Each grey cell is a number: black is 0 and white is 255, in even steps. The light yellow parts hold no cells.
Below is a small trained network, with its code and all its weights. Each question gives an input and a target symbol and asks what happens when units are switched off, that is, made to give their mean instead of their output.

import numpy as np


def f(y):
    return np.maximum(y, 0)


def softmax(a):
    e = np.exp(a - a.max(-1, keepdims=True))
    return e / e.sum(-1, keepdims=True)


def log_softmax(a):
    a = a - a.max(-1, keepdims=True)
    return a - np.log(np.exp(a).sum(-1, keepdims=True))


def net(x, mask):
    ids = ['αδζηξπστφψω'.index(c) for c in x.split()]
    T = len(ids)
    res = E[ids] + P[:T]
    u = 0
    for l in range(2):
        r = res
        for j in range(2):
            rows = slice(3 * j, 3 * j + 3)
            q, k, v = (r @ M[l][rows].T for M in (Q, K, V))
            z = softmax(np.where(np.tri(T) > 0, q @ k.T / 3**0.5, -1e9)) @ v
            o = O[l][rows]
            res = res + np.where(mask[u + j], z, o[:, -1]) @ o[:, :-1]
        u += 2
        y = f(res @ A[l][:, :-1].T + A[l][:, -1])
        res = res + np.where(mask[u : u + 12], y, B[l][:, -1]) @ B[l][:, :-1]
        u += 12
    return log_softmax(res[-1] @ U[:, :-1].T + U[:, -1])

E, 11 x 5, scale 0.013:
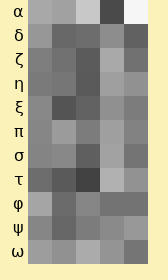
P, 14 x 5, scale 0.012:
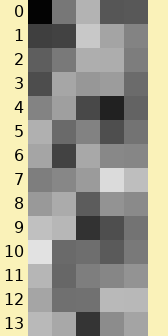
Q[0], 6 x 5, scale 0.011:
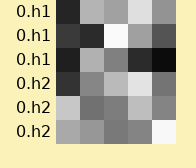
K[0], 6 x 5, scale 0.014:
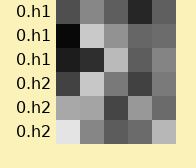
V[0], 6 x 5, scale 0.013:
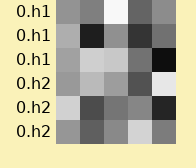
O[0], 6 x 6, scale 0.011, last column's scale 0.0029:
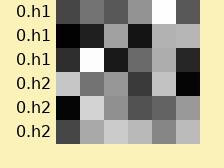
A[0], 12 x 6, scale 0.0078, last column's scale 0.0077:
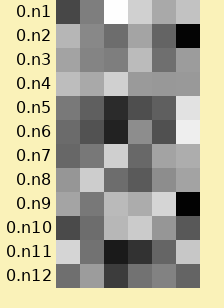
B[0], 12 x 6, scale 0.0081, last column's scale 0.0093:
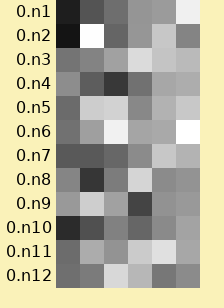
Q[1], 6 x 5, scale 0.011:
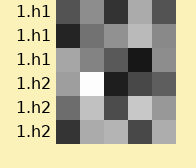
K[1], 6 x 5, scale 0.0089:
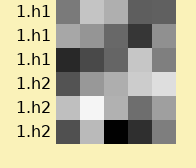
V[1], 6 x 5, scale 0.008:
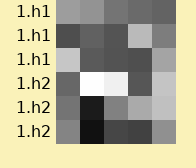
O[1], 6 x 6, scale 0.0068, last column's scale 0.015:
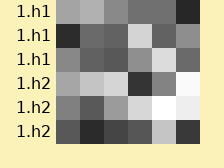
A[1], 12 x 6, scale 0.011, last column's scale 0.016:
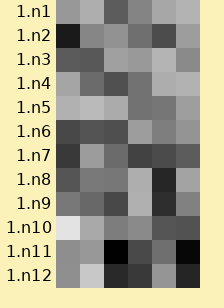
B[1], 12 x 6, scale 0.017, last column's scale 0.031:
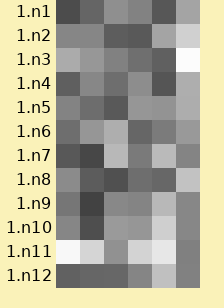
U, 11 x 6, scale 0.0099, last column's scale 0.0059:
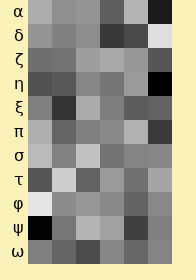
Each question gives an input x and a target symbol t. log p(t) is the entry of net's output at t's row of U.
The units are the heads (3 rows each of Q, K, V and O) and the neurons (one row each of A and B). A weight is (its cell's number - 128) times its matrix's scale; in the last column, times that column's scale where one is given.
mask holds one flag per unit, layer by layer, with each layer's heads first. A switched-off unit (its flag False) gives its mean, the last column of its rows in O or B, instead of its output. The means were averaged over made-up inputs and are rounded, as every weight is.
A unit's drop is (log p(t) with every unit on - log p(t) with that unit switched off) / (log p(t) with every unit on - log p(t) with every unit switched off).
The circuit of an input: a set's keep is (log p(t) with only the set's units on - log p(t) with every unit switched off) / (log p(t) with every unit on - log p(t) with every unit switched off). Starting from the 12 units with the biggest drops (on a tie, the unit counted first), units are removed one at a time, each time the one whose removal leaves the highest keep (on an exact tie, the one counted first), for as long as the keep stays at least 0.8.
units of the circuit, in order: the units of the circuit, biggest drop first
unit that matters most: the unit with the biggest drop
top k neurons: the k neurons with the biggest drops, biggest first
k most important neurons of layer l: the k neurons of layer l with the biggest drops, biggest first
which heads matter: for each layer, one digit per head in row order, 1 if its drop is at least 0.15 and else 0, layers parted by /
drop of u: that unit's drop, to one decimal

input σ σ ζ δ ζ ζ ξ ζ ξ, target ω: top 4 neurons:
[1.n8; 1.n3; 1.n5; 1.n2]
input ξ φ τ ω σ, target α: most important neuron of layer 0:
[0.n5]
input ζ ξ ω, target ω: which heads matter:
10 / 11
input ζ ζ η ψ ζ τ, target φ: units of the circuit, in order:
[0.h1; 1.n1]
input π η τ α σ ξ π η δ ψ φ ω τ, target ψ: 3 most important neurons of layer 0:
[0.n6; 0.n4; 0.n5]
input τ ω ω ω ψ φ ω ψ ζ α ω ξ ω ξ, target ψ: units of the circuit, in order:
[1.n2; 1.n8]
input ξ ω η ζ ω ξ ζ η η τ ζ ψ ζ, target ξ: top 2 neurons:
[0.n5; 1.n9]
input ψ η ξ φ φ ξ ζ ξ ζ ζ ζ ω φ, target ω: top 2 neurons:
[1.n3; 1.n8]
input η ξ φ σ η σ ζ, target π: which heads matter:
11 / 11
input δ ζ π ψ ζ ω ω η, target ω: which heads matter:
11 / 11
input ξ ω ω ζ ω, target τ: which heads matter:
10 / 00
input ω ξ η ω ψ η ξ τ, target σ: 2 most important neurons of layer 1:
[1.n8; 1.n4]
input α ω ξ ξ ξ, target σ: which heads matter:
11 / 01
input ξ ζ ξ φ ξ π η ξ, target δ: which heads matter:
00 / 00
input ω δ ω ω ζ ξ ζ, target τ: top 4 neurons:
[0.n8; 1.n3; 0.n9; 1.n9]
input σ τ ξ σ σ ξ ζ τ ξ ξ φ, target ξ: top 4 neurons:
[0.n6; 0.n5; 1.n9; 1.n2]
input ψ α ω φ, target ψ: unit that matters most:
1.n4
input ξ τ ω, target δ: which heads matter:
00 / 10
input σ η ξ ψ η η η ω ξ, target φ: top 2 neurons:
[1.n1; 1.n4]
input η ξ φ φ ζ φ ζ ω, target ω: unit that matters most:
0.h2
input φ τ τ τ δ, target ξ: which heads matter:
11 / 01
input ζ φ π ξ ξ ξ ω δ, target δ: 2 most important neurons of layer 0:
[0.n6; 0.n5]
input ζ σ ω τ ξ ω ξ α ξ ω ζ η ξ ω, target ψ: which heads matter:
01 / 10
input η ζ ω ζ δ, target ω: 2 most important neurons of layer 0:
[0.n9; 0.n11]
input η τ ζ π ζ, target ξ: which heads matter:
11 / 11
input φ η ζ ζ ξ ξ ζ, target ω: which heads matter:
11 / 11
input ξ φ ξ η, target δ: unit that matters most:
1.h1
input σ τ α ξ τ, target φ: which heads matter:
11 / 00
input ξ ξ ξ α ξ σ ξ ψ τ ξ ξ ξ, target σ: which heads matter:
10 / 10
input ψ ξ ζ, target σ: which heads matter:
11 / 01
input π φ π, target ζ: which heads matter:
11 / 01
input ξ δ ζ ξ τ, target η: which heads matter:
01 / 11
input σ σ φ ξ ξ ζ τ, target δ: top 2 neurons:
[1.n2; 1.n8]
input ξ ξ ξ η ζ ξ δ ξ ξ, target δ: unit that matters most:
0.h2
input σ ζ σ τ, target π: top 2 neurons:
[1.n10; 1.n5]
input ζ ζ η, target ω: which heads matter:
10 / 11
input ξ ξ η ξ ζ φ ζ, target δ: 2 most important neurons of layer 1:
[1.n5; 1.n8]
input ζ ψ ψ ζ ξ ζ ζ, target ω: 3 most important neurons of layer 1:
[1.n8; 1.n3; 1.n6]
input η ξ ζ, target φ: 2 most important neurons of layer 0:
[0.n6; 0.n3]
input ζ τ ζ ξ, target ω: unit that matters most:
1.n8
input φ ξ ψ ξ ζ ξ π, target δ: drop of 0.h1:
0.3
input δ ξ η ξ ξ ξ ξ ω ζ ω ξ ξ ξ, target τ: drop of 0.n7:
-0.1
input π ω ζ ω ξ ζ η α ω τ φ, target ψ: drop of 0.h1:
0.2
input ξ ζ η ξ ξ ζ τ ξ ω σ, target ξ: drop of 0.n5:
0.2
